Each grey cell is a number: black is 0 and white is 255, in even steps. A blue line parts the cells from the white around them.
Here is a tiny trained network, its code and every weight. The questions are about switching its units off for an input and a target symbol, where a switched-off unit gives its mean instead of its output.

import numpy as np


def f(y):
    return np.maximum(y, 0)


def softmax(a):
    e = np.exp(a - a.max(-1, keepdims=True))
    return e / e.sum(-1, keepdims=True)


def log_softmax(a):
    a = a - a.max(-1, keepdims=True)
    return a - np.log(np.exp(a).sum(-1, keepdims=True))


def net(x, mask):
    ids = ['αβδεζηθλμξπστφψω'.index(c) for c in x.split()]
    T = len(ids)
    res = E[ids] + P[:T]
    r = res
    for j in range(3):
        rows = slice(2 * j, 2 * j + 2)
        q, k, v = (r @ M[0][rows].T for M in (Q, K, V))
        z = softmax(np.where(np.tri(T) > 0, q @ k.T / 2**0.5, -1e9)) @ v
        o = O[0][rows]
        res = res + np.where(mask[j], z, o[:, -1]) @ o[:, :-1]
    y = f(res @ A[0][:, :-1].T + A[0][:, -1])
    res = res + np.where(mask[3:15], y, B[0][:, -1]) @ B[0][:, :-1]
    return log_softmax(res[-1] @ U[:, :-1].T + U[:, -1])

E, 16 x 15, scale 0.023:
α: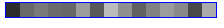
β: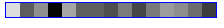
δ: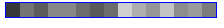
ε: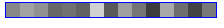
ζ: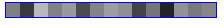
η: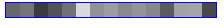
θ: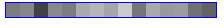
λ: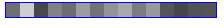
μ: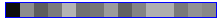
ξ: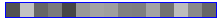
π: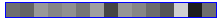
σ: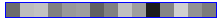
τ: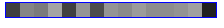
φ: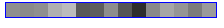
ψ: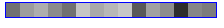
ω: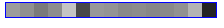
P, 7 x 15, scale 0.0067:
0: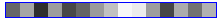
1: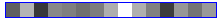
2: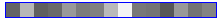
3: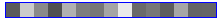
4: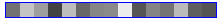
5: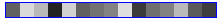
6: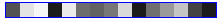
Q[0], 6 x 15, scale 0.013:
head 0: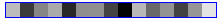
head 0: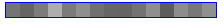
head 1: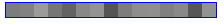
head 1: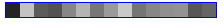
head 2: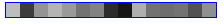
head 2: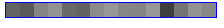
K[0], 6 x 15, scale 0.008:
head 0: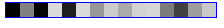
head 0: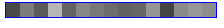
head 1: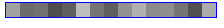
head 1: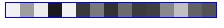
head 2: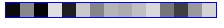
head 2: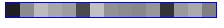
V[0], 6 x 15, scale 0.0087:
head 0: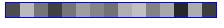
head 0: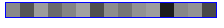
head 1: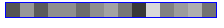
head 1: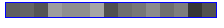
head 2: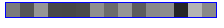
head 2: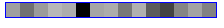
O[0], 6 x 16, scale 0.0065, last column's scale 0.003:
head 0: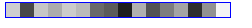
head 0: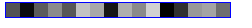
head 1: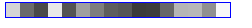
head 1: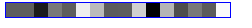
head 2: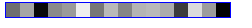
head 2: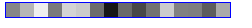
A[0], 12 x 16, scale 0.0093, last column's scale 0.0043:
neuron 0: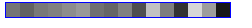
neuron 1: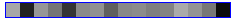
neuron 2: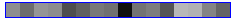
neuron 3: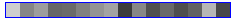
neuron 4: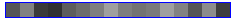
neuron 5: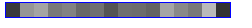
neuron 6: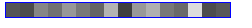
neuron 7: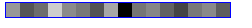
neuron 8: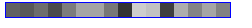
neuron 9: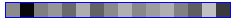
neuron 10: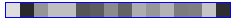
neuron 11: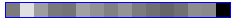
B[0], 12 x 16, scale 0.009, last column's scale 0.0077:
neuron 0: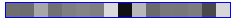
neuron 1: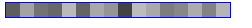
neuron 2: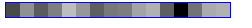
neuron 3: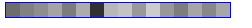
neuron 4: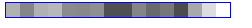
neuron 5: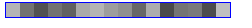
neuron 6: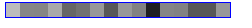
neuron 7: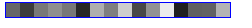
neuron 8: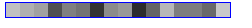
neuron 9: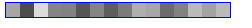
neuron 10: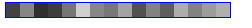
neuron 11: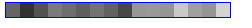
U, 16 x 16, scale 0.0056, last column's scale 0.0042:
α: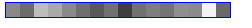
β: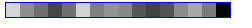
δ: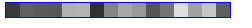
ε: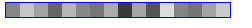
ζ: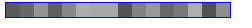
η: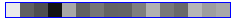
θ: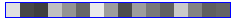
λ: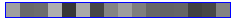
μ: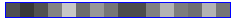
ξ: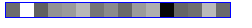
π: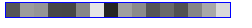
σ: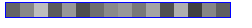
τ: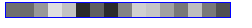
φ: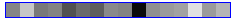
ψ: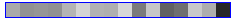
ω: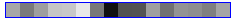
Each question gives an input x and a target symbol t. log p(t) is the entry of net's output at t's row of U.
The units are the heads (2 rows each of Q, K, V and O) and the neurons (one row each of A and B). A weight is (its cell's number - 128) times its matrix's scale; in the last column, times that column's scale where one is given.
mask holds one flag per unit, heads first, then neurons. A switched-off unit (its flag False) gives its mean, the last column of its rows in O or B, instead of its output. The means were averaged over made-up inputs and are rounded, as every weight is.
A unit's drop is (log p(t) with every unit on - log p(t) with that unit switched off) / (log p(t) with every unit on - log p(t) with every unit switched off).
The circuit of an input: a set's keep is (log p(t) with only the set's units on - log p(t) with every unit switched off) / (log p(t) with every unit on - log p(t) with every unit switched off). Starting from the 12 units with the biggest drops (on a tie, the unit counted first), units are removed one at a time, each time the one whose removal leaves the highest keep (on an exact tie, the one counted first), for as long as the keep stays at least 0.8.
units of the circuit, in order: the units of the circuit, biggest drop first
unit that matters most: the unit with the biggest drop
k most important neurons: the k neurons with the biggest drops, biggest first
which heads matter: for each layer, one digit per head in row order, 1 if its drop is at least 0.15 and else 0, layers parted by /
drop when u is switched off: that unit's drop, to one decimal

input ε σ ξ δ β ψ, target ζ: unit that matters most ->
neuron 0
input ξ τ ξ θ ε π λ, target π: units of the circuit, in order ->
(head 1; head 0)
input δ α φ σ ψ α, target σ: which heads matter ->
011
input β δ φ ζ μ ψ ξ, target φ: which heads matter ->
101
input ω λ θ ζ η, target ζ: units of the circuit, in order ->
(head 0; neuron 0)
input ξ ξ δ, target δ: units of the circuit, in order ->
(head 0; neuron 10)
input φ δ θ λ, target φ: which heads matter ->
100
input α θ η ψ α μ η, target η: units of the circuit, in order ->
(head 0; neuron 8; head 2; neuron 1)
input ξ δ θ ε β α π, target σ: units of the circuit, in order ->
(head 1; neuron 4)
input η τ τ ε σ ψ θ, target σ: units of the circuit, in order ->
(head 1; head 2)
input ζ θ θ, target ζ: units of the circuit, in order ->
(head 0; neuron 0; head 2)
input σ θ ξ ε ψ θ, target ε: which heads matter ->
100
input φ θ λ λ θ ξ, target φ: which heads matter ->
100
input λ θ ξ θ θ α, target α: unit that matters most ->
head 2
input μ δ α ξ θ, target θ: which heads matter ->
011
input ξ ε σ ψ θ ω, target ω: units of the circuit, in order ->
(head 2; head 0)
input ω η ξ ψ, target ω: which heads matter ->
001
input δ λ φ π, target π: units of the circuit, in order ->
(head 0; head 1)
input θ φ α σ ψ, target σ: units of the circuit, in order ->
(head 1; head 2)
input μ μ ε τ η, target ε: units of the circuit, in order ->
(head 0)
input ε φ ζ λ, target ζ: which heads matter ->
101
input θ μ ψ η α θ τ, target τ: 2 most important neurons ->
(neuron 1; neuron 7)
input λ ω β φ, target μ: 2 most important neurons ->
(neuron 7; neuron 10)
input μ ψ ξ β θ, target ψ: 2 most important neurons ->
(neuron 11; neuron 9)
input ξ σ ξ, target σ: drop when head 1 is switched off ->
0.5
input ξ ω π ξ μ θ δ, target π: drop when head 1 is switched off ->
0.2
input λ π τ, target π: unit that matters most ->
head 1
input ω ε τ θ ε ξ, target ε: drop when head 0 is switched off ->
0.5
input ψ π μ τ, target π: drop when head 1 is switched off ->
0.4
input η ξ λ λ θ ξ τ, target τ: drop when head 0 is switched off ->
0.8
